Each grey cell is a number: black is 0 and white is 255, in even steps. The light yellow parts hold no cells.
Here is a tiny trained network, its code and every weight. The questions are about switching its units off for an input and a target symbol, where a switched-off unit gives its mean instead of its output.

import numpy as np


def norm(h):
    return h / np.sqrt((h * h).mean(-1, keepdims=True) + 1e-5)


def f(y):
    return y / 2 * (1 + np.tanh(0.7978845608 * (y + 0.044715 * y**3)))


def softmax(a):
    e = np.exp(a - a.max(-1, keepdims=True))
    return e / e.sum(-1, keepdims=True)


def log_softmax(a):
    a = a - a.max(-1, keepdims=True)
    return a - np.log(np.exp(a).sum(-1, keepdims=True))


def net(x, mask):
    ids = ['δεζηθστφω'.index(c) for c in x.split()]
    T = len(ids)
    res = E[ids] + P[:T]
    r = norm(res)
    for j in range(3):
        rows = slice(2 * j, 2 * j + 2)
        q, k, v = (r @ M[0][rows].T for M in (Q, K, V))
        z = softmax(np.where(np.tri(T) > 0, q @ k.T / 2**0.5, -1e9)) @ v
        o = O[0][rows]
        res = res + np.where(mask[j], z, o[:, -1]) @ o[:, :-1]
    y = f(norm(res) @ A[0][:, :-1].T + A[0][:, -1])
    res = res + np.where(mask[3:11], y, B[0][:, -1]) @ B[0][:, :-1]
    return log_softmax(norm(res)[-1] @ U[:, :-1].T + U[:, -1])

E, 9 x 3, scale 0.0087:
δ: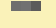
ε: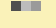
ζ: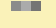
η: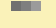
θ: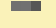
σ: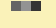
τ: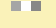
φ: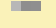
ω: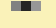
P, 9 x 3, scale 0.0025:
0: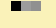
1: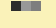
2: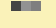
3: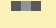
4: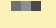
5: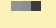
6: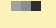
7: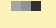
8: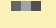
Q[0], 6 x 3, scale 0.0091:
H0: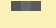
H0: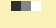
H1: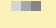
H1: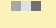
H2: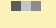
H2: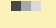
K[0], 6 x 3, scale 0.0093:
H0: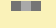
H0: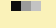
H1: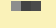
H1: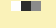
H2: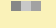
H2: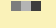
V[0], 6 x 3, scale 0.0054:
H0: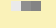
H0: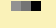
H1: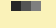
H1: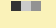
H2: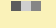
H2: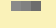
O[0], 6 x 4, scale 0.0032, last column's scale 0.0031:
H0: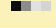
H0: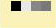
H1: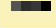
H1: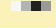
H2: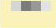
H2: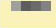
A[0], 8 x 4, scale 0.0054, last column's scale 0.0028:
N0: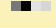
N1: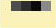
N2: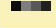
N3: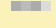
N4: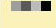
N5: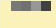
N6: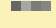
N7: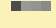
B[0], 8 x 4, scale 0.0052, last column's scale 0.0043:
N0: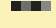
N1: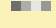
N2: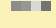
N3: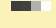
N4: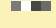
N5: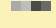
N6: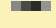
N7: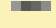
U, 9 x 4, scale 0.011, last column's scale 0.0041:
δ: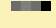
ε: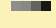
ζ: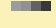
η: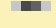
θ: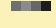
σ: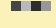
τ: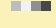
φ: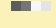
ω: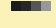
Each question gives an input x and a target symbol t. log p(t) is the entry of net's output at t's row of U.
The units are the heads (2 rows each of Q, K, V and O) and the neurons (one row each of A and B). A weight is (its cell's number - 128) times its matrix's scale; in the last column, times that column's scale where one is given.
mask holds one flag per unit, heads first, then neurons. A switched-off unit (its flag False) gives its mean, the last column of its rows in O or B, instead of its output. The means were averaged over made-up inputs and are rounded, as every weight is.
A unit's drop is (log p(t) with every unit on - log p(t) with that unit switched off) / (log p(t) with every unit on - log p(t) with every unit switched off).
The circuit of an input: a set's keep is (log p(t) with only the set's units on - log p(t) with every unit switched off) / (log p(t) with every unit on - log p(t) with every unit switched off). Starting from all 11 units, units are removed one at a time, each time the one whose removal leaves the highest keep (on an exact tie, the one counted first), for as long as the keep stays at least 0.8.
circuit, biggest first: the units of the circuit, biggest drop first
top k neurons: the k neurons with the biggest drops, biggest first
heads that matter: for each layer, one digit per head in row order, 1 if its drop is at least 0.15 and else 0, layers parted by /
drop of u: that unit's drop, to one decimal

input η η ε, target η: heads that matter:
110
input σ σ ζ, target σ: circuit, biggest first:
H0
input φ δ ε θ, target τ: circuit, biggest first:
N3; N1; N0; H1
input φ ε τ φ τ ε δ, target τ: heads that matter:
010
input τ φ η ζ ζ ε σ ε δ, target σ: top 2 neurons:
N3; N6
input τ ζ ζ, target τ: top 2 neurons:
N0; N7
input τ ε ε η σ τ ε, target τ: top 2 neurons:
N0; N7
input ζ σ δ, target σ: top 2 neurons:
N3; N1
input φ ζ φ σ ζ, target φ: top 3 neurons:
N3; N0; N4
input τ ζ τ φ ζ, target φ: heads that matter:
000
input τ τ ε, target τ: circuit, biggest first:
H1; H0
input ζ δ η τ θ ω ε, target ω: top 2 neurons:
N1; N6
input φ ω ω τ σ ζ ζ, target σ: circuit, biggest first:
N3; H1
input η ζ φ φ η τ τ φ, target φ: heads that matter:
100
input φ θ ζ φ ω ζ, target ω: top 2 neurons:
N1; N6
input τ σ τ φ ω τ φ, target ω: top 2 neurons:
N0; N1
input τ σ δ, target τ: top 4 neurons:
N3; N1; N0; N2
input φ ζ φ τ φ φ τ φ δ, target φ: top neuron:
N2
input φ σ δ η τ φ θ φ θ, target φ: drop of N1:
0.5
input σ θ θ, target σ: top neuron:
N3
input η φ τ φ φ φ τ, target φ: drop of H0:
0.4
